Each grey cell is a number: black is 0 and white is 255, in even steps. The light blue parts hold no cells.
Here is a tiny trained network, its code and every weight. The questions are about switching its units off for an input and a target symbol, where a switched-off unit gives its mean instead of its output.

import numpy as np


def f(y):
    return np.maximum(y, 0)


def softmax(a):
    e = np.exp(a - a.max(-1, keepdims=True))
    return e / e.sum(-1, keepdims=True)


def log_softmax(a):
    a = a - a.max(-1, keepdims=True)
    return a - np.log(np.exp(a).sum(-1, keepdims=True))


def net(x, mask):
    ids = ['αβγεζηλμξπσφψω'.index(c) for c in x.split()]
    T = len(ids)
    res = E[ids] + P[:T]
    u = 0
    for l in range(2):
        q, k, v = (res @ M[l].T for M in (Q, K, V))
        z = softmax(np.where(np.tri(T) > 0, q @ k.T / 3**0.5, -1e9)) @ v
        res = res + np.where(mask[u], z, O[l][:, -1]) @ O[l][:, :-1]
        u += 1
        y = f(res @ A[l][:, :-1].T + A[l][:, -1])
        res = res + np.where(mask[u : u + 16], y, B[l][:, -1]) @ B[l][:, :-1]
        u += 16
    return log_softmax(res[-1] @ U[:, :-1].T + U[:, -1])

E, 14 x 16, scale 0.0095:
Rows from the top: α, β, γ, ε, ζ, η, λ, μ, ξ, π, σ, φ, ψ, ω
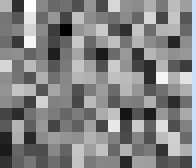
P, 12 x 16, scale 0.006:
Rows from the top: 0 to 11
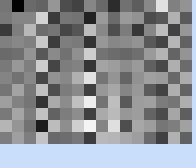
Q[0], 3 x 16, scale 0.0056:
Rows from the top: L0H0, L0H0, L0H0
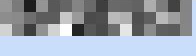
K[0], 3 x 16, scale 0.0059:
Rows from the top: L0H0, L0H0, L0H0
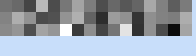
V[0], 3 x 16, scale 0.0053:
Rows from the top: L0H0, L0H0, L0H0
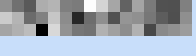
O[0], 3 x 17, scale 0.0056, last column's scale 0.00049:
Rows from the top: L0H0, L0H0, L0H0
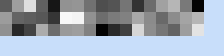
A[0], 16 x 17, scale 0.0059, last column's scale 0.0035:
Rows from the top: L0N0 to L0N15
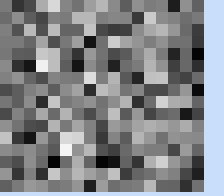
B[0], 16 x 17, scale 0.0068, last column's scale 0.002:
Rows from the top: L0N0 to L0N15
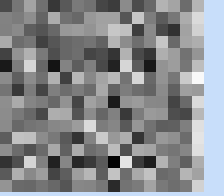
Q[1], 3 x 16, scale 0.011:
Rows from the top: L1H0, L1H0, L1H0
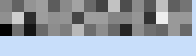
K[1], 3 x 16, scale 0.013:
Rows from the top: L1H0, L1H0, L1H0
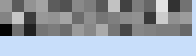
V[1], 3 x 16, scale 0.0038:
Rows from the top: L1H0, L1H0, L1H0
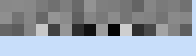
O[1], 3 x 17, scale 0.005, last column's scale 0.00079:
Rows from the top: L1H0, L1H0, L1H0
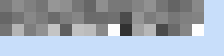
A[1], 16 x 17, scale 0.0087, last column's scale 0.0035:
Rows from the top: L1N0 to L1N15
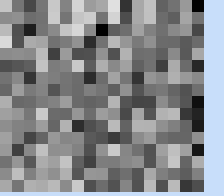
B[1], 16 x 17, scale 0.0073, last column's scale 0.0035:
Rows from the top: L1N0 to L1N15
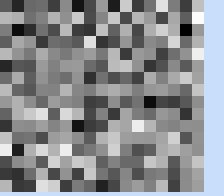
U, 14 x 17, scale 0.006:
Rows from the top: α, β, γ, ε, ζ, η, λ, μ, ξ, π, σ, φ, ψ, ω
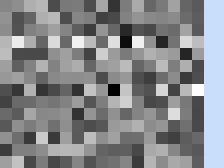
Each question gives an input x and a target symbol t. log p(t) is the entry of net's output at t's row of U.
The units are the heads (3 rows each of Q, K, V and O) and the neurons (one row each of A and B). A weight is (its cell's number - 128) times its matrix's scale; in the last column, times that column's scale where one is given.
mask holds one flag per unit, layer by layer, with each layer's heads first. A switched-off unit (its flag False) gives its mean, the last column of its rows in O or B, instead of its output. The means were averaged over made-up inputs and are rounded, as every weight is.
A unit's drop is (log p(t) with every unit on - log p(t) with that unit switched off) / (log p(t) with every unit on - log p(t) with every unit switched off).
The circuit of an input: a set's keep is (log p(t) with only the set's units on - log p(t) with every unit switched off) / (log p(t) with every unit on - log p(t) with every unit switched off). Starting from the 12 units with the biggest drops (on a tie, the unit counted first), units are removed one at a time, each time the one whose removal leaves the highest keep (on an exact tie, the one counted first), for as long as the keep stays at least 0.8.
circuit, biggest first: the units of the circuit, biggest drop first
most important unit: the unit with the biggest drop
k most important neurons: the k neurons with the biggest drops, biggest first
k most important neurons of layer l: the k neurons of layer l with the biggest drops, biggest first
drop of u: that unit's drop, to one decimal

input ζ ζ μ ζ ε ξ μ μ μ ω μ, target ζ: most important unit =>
L1N0
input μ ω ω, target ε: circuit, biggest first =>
L0N6; L1N1
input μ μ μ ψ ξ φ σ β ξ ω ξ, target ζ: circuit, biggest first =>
L1N0; L1N1
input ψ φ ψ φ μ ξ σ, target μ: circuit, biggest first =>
L1H0; L1N1
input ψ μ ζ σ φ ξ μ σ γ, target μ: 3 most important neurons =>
L0N13; L1N1; L1N4
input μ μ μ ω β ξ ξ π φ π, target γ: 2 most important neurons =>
L1N8; L0N7
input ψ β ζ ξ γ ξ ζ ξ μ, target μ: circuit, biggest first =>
L1H0; L0N8; L1N1
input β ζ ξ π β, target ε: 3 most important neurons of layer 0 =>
L0N14; L0N8; L0N12
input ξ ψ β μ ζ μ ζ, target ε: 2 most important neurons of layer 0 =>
L0N13; L0N6
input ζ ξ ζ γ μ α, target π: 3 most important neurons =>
L1N3; L1N12; L1N10
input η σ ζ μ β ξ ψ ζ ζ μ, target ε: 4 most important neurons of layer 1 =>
L1N0; L1N13; L1N4; L1N2
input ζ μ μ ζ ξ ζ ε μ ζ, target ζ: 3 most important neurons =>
L1N0; L1N1; L0N6
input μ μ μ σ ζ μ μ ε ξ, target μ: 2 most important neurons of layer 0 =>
L0N5; L0N0
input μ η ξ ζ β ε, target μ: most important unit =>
L1N3
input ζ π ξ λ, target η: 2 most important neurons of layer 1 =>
L1N12; L1N9
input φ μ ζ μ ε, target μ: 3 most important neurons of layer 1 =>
L1N1; L1N4; L1N3
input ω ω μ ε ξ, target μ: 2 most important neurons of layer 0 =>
L0N5; L0N6
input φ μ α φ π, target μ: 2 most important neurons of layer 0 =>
L0N0; L0N8
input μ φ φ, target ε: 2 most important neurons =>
L0N6; L0N1
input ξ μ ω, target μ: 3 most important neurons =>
L1N1; L0N6; L1N4
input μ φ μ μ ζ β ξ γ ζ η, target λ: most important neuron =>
L1N8
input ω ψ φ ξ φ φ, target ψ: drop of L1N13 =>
0.5
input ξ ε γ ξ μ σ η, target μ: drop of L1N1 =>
0.2
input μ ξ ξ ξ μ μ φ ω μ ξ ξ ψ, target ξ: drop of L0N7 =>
0.1
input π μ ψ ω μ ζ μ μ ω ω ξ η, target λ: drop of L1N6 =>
0.0
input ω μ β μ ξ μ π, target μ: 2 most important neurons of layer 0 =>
L0N0; L0N14
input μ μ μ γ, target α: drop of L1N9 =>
1.0
